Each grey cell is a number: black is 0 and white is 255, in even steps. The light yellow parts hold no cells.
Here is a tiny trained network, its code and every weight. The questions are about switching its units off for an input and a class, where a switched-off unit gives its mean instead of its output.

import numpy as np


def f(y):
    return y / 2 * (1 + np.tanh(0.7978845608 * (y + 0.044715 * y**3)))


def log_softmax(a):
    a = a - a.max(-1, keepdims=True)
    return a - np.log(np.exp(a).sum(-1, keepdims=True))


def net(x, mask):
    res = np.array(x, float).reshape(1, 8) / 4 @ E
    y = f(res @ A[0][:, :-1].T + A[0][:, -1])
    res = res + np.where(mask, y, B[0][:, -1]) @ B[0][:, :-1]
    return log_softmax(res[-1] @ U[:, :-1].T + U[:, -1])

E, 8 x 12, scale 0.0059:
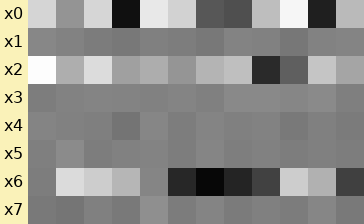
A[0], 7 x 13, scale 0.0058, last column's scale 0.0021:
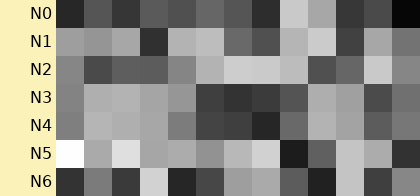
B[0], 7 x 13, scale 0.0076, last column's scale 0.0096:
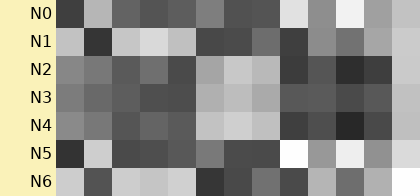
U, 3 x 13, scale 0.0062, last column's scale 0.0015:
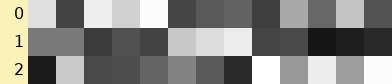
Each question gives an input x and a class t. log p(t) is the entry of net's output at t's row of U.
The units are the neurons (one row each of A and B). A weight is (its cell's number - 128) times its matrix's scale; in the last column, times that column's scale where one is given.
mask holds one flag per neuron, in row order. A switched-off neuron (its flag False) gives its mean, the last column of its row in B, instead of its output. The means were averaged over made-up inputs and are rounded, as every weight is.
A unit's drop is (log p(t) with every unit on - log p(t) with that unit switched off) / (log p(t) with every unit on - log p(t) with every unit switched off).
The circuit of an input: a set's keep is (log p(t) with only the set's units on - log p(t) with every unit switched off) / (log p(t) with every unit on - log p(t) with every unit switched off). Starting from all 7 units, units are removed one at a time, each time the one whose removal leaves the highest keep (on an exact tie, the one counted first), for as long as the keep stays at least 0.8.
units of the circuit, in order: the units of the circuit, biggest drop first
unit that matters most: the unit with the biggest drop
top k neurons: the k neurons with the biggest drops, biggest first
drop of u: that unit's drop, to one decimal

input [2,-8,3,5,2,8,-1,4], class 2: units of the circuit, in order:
[N6 N4]
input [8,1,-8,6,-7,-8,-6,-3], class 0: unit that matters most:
N1
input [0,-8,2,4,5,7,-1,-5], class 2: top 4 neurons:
[N6 N4 N1 N3]
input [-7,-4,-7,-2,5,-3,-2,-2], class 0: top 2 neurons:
[N6 N5]
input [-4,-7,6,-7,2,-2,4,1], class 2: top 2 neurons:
[N5 N1]
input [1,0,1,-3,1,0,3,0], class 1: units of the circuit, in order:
[N6 N0]
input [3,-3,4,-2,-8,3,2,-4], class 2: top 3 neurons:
[N6 N5 N2]
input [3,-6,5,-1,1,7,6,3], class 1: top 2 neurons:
[N4 N3]
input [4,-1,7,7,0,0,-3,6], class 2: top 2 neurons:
[N5 N6]
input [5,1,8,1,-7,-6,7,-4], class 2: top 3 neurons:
[N5 N2 N6]
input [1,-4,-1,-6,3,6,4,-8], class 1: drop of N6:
0.2
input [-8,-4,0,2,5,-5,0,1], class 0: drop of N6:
0.1
